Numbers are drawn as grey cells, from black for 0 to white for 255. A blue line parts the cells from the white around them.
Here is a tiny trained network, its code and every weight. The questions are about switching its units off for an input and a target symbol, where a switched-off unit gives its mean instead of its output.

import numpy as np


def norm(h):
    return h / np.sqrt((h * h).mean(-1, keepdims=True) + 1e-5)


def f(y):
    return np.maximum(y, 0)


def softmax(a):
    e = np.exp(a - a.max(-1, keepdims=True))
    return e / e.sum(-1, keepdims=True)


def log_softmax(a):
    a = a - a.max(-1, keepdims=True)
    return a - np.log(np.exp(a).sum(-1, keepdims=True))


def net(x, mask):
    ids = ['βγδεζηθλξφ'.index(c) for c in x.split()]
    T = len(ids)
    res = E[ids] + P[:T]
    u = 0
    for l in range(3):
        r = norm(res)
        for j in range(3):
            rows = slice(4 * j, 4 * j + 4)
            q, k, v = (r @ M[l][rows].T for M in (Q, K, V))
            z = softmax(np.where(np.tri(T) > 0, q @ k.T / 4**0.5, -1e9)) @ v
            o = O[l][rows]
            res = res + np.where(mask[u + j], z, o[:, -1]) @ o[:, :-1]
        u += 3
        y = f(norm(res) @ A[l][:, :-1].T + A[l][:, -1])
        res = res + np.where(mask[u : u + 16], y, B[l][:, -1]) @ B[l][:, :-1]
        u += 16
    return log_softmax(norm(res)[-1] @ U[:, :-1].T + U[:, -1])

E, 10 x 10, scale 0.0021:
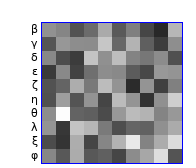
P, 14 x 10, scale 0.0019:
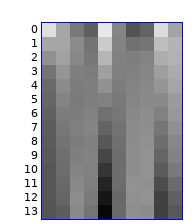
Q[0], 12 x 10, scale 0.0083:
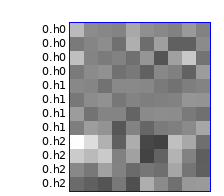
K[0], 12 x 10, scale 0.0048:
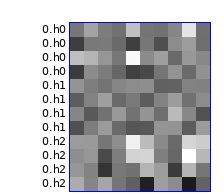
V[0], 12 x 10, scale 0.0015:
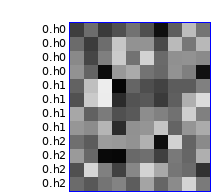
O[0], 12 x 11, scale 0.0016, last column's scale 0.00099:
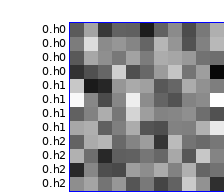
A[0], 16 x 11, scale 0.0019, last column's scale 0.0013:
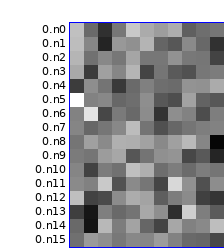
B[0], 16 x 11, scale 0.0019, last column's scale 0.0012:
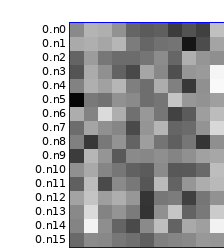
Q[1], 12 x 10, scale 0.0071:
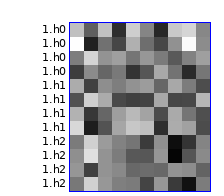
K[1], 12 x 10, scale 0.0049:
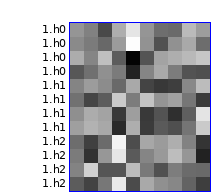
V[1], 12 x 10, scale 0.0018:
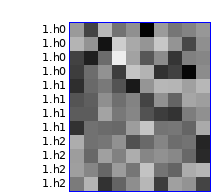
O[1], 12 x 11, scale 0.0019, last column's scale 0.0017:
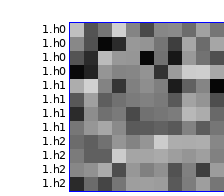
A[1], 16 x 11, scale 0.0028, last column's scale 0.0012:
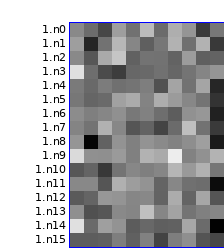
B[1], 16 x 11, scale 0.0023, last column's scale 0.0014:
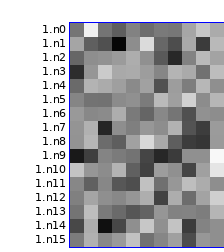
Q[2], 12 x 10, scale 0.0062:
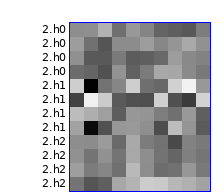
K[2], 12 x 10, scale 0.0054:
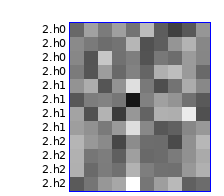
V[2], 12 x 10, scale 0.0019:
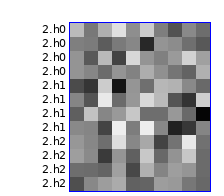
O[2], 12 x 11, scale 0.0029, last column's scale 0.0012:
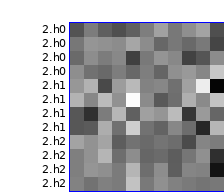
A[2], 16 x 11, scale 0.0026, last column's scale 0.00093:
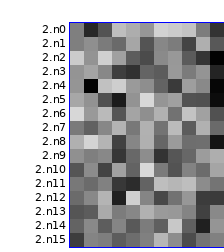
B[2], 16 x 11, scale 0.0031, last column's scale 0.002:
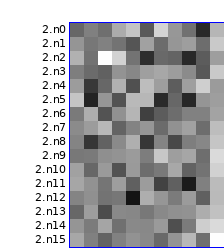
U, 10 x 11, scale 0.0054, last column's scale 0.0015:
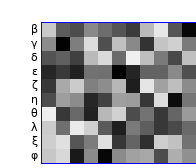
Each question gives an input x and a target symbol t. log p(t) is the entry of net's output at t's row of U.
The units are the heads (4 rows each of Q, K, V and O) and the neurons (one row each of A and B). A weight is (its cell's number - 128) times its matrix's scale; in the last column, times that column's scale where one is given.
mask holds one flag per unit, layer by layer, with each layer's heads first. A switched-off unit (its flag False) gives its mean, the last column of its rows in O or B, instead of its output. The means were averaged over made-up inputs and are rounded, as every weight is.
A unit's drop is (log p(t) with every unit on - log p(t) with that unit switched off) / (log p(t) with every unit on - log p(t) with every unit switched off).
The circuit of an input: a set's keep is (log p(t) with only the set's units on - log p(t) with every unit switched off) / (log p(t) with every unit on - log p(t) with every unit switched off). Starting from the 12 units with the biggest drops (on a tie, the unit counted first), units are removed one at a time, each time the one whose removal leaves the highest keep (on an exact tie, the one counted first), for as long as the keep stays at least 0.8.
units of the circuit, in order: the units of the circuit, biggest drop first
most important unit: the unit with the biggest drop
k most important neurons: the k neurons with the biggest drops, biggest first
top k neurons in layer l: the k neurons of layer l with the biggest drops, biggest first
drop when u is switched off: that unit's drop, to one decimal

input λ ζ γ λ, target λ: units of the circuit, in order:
1.h2, 2.n2
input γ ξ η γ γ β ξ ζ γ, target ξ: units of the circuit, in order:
2.h1
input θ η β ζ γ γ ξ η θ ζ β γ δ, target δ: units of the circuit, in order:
2.h2, 2.n0
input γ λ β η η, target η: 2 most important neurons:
2.n12, 1.n10
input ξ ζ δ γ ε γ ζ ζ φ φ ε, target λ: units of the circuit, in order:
1.h0, 2.n2
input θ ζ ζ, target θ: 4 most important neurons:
2.n8, 2.n5, 0.n14, 1.n9
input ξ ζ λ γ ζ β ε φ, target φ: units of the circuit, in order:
2.h1, 2.n11
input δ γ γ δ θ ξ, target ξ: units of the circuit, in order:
2.h1, 2.n6, 1.h2
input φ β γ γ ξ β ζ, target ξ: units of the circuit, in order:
2.h1, 0.n14
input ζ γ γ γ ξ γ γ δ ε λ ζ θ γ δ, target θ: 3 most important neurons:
0.n9, 1.n9, 2.n10
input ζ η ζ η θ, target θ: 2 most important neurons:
2.n5, 2.n8
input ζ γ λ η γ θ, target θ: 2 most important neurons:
2.n5, 1.n10
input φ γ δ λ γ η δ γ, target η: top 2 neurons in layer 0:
0.n14, 0.n4
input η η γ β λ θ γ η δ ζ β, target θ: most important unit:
1.n1
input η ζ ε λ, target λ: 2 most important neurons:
2.n2, 1.n7
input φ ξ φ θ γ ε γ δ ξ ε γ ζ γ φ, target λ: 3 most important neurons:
2.n2, 2.n11, 2.n14
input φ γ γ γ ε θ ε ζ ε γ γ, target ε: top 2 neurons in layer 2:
2.n9, 2.n14
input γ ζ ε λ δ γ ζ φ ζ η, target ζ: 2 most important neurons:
0.n14, 1.n9
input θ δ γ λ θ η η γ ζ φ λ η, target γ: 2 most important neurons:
2.n4, 0.n8
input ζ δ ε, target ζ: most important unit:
0.h2
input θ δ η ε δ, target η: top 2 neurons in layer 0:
0.n14, 0.n8
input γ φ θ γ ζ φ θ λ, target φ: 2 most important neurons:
1.n2, 1.n14
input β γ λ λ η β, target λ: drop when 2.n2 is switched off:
0.3
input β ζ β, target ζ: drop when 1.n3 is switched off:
0.2
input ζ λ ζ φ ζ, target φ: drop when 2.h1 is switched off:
0.7
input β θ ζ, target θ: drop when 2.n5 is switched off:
0.1
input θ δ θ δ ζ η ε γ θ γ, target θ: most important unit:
0.h1
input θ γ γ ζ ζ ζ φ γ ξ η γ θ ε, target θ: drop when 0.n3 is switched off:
0.0
